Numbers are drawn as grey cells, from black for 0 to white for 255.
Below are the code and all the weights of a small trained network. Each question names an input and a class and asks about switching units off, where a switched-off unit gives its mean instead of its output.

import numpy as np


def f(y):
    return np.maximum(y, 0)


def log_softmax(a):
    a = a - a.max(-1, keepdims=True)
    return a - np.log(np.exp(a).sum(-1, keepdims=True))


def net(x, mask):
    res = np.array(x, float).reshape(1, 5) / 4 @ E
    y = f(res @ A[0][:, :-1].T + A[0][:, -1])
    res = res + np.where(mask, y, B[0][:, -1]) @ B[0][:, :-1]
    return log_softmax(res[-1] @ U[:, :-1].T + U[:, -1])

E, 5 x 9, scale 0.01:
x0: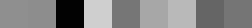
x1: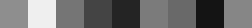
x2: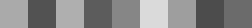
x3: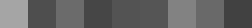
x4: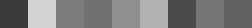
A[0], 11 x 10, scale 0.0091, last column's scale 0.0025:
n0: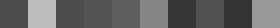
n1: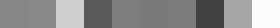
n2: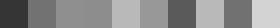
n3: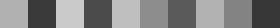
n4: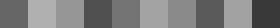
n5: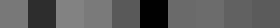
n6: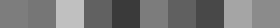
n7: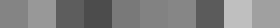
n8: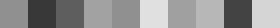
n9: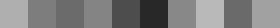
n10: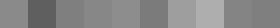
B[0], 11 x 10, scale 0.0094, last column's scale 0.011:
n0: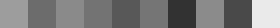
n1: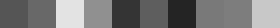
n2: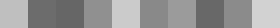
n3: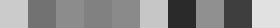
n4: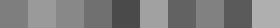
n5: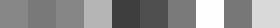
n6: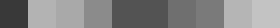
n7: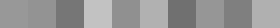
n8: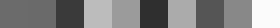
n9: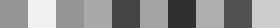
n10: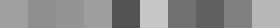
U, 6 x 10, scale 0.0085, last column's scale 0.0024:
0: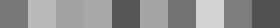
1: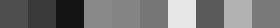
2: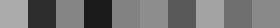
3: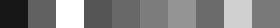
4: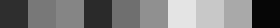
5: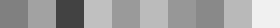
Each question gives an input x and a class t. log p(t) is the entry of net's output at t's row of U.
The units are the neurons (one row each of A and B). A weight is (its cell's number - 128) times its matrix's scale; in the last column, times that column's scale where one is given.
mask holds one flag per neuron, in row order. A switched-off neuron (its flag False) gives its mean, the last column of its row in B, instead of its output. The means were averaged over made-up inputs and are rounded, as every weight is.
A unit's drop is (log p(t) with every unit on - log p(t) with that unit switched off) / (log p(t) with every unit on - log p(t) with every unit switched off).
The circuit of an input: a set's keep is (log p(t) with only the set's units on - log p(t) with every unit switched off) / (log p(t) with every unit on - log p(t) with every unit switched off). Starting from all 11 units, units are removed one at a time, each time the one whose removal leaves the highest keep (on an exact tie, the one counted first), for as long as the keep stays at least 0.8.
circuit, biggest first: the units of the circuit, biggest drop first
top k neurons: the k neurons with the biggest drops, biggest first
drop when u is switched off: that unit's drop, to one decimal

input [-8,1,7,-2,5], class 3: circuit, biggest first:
n1
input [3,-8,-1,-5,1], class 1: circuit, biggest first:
n8; n9
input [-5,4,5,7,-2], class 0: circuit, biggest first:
n5; n6
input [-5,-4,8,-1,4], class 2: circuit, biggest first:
n3; n9
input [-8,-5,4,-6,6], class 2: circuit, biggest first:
n3; n2
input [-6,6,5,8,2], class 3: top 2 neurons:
n6; n1
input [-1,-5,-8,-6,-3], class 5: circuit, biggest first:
n2; n1
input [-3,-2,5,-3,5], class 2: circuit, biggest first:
n9; n3; n5
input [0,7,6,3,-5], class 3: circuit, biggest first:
n6; n1
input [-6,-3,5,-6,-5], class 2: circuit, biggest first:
n3; n9
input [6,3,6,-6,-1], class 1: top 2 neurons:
n9; n3
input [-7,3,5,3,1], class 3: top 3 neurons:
n6; n1; n9
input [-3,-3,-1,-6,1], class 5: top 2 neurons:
n2; n0
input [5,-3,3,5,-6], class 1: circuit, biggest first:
n8
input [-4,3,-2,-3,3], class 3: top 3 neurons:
n9; n3; n5
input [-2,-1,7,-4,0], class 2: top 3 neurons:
n3; n9; n5
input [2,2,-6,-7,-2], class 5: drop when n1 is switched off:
0.2
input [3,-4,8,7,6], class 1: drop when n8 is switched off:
0.4
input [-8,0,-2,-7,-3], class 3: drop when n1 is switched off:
0.3
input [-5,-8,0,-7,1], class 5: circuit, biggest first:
n2
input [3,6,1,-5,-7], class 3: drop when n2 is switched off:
0.2
